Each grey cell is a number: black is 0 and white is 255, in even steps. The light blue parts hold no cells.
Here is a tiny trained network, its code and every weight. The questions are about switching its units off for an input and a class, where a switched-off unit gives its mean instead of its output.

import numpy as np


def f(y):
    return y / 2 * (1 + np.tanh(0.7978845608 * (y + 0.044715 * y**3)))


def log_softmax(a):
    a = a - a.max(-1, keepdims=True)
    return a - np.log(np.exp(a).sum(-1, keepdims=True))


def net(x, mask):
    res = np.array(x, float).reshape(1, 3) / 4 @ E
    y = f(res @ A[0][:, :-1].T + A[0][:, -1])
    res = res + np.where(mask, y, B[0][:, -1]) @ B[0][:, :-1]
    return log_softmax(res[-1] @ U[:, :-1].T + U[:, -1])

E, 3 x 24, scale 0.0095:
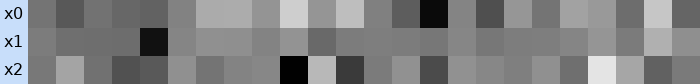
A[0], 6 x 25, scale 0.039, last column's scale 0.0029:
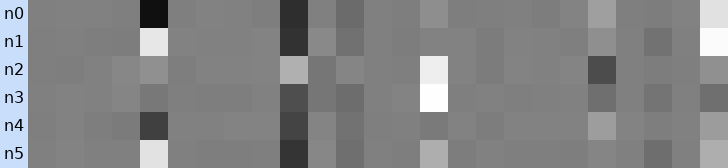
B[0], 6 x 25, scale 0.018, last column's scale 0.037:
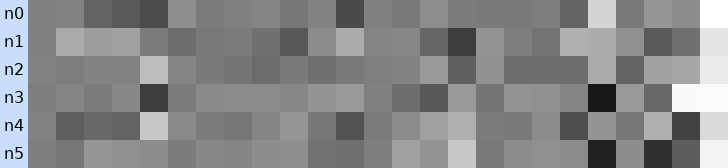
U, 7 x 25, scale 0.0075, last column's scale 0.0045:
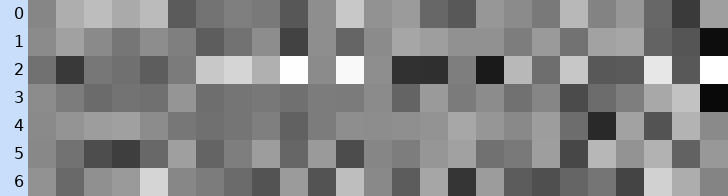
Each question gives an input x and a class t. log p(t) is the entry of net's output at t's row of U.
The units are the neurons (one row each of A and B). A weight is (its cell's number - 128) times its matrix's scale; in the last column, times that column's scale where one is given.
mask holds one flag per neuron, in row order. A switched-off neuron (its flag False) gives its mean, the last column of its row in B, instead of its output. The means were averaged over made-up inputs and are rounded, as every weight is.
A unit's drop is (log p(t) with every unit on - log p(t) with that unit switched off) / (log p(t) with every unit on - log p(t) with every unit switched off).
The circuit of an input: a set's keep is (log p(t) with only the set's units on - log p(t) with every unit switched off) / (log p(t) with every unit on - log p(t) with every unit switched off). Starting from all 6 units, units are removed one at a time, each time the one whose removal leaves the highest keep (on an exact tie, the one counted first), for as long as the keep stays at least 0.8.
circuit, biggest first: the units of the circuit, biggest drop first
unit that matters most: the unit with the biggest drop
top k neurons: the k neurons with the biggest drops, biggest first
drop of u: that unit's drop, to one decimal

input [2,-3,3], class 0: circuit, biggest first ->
n3, n0
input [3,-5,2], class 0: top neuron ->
n3
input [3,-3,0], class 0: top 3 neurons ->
n0, n3, n2
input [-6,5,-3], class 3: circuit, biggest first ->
n5, n2, n3
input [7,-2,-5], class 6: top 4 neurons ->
n3, n5, n0, n1
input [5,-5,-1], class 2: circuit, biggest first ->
n2, n0, n5
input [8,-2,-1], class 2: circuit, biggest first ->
n2, n5
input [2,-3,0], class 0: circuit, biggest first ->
n3, n0
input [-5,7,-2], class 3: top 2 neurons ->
n3, n5
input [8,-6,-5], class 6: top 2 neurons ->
n3, n5
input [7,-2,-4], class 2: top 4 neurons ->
n2, n0, n1, n5
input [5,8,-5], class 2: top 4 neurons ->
n0, n2, n1, n4
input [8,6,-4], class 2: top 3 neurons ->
n2, n0, n1
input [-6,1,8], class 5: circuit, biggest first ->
n0
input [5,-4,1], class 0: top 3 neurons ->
n0, n3, n2
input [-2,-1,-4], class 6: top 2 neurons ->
n2, n5
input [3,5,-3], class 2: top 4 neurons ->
n0, n2, n1, n5
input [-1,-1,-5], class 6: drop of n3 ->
0.0
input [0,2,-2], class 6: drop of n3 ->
0.5
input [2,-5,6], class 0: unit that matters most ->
n1
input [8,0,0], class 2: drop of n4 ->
0.1
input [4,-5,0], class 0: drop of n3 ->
0.6
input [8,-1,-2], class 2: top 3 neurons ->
n2, n0, n1
